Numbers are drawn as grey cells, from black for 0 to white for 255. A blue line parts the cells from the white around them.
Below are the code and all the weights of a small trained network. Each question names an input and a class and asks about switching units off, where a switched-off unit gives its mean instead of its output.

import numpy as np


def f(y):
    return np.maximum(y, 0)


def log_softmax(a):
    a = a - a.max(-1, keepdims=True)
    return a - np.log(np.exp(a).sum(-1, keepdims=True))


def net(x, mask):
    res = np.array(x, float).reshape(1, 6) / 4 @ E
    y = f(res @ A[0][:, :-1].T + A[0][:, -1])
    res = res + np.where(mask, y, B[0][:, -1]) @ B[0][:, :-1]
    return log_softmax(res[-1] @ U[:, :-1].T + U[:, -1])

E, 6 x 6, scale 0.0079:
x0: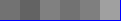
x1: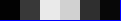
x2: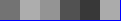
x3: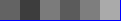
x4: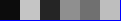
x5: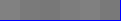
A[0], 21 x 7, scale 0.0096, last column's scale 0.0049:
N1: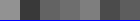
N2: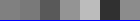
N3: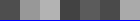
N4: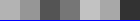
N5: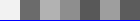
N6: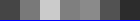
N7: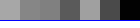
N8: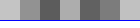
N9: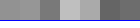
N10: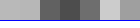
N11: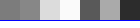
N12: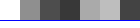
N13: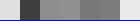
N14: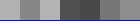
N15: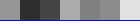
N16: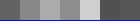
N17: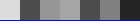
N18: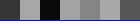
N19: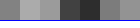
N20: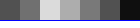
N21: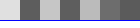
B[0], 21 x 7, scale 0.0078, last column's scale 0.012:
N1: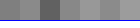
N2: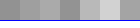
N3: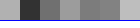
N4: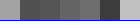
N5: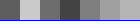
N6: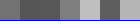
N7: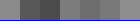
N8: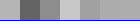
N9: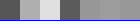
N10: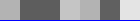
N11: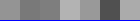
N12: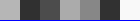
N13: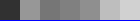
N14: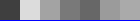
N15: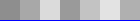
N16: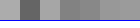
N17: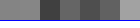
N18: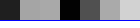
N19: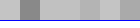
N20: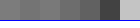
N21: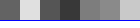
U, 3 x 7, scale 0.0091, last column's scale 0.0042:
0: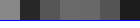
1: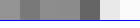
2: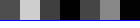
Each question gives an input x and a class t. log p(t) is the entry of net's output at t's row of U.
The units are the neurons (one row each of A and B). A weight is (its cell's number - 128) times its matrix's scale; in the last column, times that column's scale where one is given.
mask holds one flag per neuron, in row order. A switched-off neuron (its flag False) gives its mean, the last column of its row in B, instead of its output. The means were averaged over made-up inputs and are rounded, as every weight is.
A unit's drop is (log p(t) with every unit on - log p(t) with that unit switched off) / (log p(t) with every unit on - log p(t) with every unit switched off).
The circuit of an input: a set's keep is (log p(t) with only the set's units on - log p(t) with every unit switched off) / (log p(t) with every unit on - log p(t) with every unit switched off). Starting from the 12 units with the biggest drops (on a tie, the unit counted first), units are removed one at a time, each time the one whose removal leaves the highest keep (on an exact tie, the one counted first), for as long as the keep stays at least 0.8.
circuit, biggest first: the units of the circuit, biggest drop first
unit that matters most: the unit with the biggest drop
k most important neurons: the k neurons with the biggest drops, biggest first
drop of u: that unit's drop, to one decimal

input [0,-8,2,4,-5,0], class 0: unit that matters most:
N12
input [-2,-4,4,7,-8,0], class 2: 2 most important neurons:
(N21, N5)
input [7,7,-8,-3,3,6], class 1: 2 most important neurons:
(N12, N2)
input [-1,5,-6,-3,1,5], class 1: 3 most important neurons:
(N12, N2, N4)
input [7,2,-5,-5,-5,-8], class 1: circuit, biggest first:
(N2, N4)
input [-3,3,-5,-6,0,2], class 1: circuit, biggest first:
(N12, N2)
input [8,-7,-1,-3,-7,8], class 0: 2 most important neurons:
(N12, N10)
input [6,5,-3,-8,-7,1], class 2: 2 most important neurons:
(N21, N12)
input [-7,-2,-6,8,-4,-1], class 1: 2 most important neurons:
(N15, N18)
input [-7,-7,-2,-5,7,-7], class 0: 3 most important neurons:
(N12, N10, N4)
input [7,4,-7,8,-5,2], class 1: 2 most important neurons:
(N15, N12)
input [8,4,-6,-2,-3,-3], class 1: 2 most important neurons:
(N12, N15)
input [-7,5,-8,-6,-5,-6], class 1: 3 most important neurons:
(N2, N12, N9)
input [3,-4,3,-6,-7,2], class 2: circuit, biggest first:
(N21)
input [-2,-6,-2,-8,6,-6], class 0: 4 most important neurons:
(N12, N10, N4, N21)
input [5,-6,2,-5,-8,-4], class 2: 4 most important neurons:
(N21, N5, N14, N13)
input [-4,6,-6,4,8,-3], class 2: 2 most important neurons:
(N18, N12)
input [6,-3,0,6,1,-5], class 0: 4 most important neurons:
(N12, N19, N2, N14)
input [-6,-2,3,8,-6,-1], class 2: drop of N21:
0.3
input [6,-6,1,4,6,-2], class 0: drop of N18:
-0.1
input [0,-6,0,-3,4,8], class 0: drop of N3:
0.0
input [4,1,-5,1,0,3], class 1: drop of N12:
0.1
